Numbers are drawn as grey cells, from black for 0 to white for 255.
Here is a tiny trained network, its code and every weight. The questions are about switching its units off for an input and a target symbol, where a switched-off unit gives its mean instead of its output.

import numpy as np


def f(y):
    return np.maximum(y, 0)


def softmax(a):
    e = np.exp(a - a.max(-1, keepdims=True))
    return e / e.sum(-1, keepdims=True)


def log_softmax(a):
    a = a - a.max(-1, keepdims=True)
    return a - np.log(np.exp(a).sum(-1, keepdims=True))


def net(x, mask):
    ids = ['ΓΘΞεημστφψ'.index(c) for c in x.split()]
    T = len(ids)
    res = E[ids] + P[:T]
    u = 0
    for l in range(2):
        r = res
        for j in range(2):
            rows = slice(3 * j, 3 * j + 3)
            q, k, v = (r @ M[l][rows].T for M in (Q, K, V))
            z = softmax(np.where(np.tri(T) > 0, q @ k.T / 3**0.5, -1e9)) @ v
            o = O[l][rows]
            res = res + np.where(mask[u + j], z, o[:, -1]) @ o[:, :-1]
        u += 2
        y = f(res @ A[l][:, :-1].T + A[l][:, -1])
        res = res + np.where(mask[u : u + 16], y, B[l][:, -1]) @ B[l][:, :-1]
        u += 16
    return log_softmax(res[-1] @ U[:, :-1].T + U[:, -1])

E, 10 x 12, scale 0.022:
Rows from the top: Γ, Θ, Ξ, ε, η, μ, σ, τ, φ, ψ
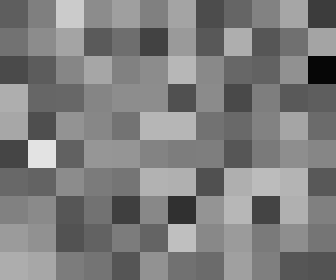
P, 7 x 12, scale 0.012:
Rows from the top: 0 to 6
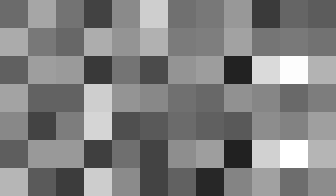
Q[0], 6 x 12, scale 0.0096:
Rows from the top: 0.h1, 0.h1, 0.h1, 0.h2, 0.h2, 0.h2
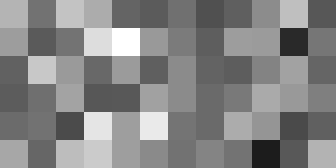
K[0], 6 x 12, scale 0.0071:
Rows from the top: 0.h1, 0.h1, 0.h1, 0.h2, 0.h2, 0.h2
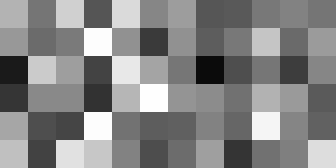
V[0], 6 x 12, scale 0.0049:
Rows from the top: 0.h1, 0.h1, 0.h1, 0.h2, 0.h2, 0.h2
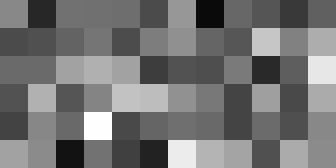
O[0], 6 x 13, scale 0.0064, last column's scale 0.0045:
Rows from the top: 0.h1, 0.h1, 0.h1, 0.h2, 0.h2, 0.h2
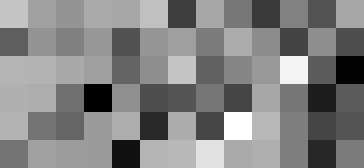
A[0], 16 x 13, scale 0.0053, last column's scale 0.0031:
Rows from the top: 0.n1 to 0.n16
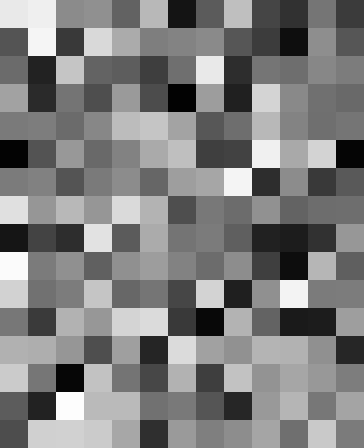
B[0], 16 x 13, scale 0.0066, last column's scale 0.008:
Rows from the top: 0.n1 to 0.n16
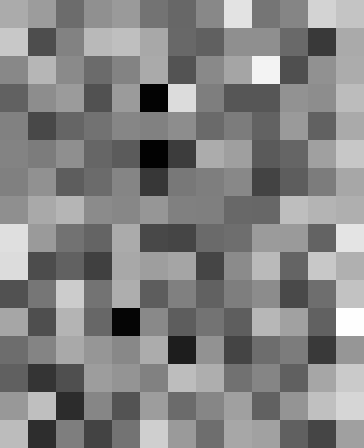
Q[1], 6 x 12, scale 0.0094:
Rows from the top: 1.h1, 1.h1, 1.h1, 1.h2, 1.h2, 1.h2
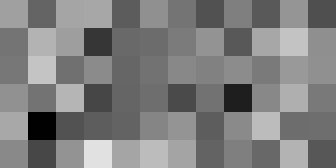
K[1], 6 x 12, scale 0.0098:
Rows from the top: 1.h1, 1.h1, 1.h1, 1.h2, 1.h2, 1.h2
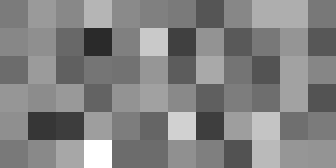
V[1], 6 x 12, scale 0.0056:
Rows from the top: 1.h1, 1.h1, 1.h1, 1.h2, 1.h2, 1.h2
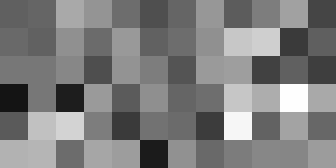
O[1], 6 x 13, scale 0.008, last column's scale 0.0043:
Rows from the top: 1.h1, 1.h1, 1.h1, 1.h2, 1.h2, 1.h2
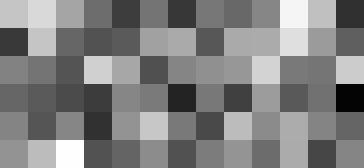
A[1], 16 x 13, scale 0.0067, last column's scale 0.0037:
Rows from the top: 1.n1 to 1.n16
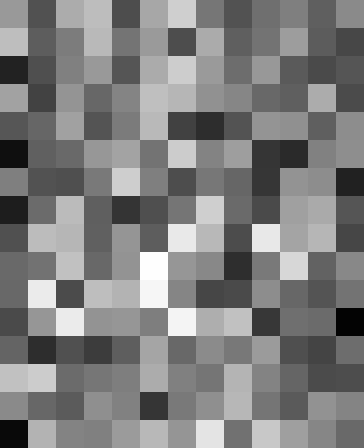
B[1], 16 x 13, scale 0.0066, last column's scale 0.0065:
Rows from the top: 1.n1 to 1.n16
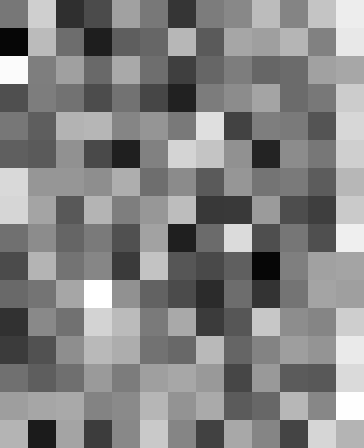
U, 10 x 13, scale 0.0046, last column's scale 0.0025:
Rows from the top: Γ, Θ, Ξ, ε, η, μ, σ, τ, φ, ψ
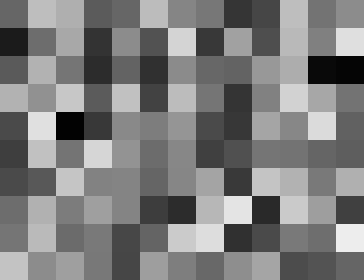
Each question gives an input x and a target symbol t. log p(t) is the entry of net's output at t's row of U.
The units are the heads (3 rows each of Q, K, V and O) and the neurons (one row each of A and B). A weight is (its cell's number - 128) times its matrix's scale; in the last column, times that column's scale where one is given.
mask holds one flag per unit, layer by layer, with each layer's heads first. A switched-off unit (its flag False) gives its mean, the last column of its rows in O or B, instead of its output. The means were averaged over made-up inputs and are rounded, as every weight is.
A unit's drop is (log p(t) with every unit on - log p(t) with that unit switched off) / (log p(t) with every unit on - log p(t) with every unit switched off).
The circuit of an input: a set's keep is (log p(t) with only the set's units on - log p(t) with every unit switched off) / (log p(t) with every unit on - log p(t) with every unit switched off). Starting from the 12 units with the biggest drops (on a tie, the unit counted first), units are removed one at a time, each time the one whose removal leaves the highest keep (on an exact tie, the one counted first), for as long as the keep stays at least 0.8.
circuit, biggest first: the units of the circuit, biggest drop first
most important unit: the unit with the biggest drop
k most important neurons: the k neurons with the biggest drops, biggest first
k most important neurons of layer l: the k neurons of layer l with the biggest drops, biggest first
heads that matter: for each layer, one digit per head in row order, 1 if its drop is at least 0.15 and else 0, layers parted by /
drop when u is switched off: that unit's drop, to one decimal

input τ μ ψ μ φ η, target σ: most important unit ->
1.h2
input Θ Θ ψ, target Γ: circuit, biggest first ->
(0.h1, 1.n10, 1.h2, 1.h1)
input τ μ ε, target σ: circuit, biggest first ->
(1.h2, 1.n13, 1.n5)
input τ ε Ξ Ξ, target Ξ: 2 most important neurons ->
(1.n2, 0.n9)
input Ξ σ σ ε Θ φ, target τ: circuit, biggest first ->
(1.h1, 1.n9, 1.h2, 0.n9)
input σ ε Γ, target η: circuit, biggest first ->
(0.n15, 1.h2)
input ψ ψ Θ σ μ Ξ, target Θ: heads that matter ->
00 / 11
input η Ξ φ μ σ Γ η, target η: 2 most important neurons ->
(1.n1, 0.n6)
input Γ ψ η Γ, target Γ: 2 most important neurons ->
(1.n10, 0.n12)
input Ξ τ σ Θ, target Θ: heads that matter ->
00 / 10
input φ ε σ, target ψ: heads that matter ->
01 / 00
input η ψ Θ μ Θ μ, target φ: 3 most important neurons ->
(0.n6, 1.n6, 0.n10)
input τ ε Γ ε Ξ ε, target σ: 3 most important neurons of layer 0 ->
(0.n1, 0.n3, 0.n11)
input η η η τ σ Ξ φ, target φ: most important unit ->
0.n14
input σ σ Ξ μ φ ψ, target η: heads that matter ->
10 / 11
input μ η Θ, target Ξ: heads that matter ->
01 / 00
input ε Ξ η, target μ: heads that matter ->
00 / 01
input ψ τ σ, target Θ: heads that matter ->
00 / 11
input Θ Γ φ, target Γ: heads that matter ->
10 / 00
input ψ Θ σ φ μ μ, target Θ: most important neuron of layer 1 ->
(1.n6)
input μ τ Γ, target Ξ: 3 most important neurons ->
(0.n6, 0.n4, 1.n9)
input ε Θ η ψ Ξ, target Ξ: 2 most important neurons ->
(0.n9, 1.n2)
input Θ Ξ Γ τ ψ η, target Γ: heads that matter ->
11 / 01
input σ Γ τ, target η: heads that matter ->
10 / 11
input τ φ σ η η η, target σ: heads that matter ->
00 / 11
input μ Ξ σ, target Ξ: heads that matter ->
01 / 00
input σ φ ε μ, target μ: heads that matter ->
00 / 00
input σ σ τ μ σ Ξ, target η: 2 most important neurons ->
(0.n15, 0.n3)
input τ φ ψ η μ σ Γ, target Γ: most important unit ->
0.h1
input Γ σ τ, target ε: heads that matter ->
01 / 10
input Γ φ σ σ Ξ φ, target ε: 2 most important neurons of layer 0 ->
(0.n15, 0.n12)
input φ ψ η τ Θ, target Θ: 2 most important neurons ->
(0.n12, 0.n16)
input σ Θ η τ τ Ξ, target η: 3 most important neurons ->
(0.n15, 0.n3, 0.n12)
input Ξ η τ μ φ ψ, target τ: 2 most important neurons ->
(1.n9, 0.n9)
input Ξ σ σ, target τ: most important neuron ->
(1.n9)
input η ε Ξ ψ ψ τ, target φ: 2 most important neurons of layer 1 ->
(1.n6, 1.n8)
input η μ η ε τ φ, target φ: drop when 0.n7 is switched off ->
0.0
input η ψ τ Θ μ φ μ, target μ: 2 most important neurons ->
(1.n11, 0.n2)
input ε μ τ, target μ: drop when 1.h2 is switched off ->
0.6
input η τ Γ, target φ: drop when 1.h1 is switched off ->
0.2
